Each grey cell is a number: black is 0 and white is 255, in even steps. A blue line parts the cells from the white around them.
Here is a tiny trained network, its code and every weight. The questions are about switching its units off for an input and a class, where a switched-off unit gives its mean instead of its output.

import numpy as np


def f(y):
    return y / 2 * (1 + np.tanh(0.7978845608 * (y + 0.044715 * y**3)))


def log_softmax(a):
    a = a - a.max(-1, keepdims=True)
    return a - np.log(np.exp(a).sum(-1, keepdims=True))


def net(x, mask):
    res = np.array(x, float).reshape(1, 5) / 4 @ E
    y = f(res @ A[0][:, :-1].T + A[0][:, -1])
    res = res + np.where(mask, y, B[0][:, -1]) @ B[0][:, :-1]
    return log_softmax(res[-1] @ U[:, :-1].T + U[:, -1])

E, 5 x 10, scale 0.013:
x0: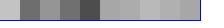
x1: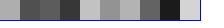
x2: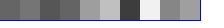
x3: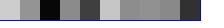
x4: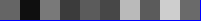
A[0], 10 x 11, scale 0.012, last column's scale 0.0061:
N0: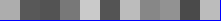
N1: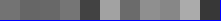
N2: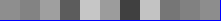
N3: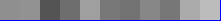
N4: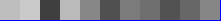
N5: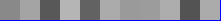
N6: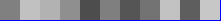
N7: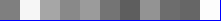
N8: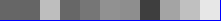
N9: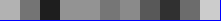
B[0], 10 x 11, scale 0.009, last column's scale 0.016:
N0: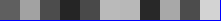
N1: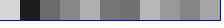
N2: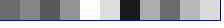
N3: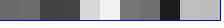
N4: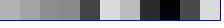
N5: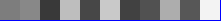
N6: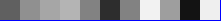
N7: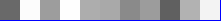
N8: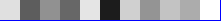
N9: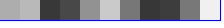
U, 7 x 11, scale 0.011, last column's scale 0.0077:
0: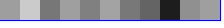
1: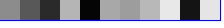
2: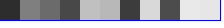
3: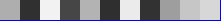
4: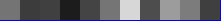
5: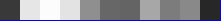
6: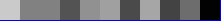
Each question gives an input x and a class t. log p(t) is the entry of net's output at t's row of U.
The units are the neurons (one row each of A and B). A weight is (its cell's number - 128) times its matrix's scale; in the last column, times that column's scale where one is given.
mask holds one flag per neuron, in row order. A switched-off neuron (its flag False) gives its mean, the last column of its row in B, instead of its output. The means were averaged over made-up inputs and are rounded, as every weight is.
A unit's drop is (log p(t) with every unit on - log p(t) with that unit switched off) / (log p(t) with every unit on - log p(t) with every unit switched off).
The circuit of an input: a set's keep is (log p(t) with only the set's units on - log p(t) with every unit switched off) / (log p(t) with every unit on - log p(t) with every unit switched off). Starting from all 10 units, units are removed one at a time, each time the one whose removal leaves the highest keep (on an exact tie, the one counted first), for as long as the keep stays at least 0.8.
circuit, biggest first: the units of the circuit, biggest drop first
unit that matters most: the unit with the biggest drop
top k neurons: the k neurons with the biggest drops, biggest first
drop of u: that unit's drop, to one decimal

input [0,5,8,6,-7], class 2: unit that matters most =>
N2
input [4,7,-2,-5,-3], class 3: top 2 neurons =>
N8; N7
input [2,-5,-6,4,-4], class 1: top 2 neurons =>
N5; N6
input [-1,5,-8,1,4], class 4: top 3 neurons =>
N0; N9; N7
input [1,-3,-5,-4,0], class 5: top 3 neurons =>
N6; N0; N1
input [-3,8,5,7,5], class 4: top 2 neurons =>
N0; N7
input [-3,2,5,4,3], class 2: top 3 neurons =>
N4; N8; N3
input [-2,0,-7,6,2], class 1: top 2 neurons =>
N7; N3
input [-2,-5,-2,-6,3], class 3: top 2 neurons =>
N8; N5
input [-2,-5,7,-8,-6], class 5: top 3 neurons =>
N7; N6; N9
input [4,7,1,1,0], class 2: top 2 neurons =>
N4; N3
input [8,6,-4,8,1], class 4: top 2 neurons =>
N7; N0
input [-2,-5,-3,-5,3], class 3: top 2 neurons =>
N8; N5
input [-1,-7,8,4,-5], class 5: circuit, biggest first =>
N7
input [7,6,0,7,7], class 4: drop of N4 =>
0.0
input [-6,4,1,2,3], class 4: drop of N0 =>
0.1
